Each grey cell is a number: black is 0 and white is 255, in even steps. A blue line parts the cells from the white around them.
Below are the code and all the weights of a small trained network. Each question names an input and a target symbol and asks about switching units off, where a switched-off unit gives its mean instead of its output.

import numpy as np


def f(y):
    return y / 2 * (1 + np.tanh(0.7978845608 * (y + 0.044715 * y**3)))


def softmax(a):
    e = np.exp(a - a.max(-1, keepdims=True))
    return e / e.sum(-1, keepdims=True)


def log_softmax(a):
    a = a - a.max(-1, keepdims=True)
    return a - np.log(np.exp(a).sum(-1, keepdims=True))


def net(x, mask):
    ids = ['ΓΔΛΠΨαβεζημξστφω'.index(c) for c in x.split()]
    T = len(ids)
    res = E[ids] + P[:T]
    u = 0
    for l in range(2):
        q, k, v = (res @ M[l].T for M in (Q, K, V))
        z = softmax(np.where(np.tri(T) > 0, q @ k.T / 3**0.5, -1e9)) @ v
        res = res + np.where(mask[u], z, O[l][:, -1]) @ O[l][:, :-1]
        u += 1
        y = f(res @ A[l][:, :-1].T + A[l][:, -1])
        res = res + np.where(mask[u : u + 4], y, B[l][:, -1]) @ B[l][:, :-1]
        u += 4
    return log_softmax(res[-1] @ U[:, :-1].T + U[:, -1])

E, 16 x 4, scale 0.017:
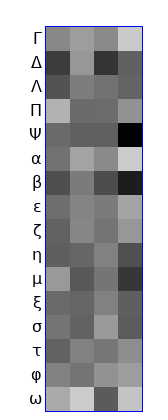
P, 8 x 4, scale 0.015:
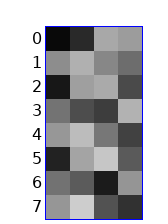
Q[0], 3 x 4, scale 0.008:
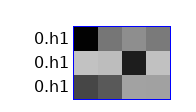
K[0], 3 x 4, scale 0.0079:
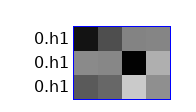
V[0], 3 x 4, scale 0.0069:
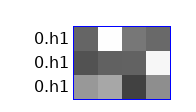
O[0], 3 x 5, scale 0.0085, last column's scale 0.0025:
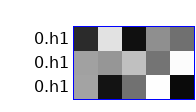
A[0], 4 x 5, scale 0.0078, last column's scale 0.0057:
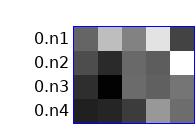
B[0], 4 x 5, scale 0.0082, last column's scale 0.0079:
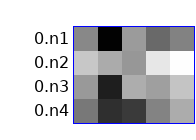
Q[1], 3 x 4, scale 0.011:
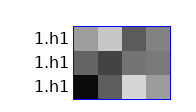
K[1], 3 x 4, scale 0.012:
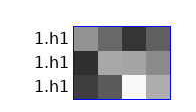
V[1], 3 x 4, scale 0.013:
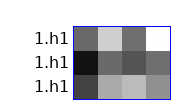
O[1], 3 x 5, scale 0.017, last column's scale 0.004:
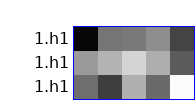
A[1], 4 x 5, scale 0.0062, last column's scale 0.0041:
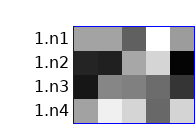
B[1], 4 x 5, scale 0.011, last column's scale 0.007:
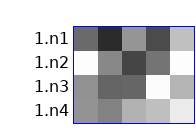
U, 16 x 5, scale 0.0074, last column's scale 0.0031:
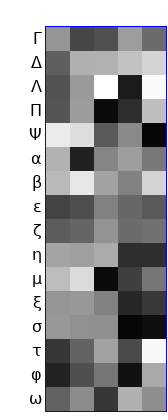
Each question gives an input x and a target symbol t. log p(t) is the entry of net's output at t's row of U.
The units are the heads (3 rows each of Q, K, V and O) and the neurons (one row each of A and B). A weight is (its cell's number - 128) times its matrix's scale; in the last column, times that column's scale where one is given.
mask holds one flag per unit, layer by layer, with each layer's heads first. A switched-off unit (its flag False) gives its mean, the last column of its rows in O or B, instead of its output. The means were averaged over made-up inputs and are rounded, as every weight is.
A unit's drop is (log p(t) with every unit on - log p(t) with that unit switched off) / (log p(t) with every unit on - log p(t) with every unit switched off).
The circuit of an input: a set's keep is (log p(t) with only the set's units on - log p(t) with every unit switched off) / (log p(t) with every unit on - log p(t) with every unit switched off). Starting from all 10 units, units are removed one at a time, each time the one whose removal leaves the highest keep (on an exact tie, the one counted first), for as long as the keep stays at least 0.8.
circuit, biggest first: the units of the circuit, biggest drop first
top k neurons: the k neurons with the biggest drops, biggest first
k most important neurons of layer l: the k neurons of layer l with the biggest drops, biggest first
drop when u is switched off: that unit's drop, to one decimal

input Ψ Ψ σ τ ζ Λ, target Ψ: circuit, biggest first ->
1.h1, 0.n3
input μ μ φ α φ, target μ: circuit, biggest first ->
1.h1
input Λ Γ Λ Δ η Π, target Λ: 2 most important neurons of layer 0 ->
0.n2, 0.n4
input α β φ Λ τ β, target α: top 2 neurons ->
1.n3, 1.n2
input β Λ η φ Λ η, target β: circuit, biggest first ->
1.h1, 0.n3
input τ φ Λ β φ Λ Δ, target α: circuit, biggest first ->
0.h1, 0.n4, 1.h1
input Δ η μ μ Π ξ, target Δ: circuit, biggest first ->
1.h1, 0.h1, 0.n2, 1.n3
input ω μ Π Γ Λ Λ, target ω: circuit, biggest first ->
0.h1, 1.n3, 1.h1
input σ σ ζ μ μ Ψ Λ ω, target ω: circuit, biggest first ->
0.h1, 1.h1
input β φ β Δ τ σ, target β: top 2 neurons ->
0.n3, 0.n4
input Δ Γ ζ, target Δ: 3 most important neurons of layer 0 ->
0.n4, 0.n2, 0.n3
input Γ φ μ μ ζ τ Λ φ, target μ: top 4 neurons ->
0.n2, 0.n4, 0.n3, 1.n3
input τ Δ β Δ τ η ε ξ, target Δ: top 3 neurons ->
0.n4, 1.n2, 1.n4
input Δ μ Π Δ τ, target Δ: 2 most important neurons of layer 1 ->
1.n2, 1.n4
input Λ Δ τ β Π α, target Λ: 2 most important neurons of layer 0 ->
0.n2, 0.n3
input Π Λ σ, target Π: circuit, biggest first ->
0.h1, 1.h1, 0.n2
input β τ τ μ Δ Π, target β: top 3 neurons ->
0.n3, 0.n4, 1.n4
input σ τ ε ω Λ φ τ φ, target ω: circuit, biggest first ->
1.h1
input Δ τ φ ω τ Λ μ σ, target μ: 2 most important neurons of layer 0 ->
0.n2, 0.n4
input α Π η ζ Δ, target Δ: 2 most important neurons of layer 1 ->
1.n2, 1.n3
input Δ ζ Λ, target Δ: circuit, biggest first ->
1.h1, 0.n2, 1.n3
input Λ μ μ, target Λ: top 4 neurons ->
0.n2, 1.n2, 0.n4, 1.n3
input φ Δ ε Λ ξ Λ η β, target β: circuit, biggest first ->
1.h1, 1.n4, 0.h1
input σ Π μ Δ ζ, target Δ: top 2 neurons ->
0.n4, 1.n2
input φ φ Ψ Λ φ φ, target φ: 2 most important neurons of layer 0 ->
0.n2, 0.n3
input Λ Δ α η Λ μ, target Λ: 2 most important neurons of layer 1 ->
1.n2, 1.n3
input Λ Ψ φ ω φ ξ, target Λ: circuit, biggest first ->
1.h1
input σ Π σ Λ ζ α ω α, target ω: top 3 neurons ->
0.n3, 1.n3, 0.n4
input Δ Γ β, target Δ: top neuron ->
0.n4
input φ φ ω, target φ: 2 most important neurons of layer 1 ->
1.n2, 1.n4
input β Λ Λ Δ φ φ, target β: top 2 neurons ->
0.n3, 0.n4
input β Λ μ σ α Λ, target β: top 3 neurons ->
0.n3, 0.n4, 1.n4
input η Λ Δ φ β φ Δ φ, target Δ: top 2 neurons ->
0.n4, 1.n4
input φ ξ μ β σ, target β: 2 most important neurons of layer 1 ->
1.n4, 1.n2
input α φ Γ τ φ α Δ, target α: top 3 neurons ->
0.n3, 0.n4, 1.n2
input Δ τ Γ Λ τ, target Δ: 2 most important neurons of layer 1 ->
1.n2, 1.n3
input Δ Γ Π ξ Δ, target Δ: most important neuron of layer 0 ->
0.n3
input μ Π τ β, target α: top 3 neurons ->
0.n3, 0.n4, 1.n2
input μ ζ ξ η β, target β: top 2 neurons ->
1.n4, 1.n2
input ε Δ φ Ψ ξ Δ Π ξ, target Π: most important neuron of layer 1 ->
1.n2
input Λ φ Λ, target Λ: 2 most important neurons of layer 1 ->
1.n2, 1.n3
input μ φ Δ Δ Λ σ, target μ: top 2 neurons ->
0.n2, 0.n3
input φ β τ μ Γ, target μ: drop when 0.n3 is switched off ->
0.2
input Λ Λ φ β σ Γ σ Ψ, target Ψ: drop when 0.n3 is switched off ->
0.0
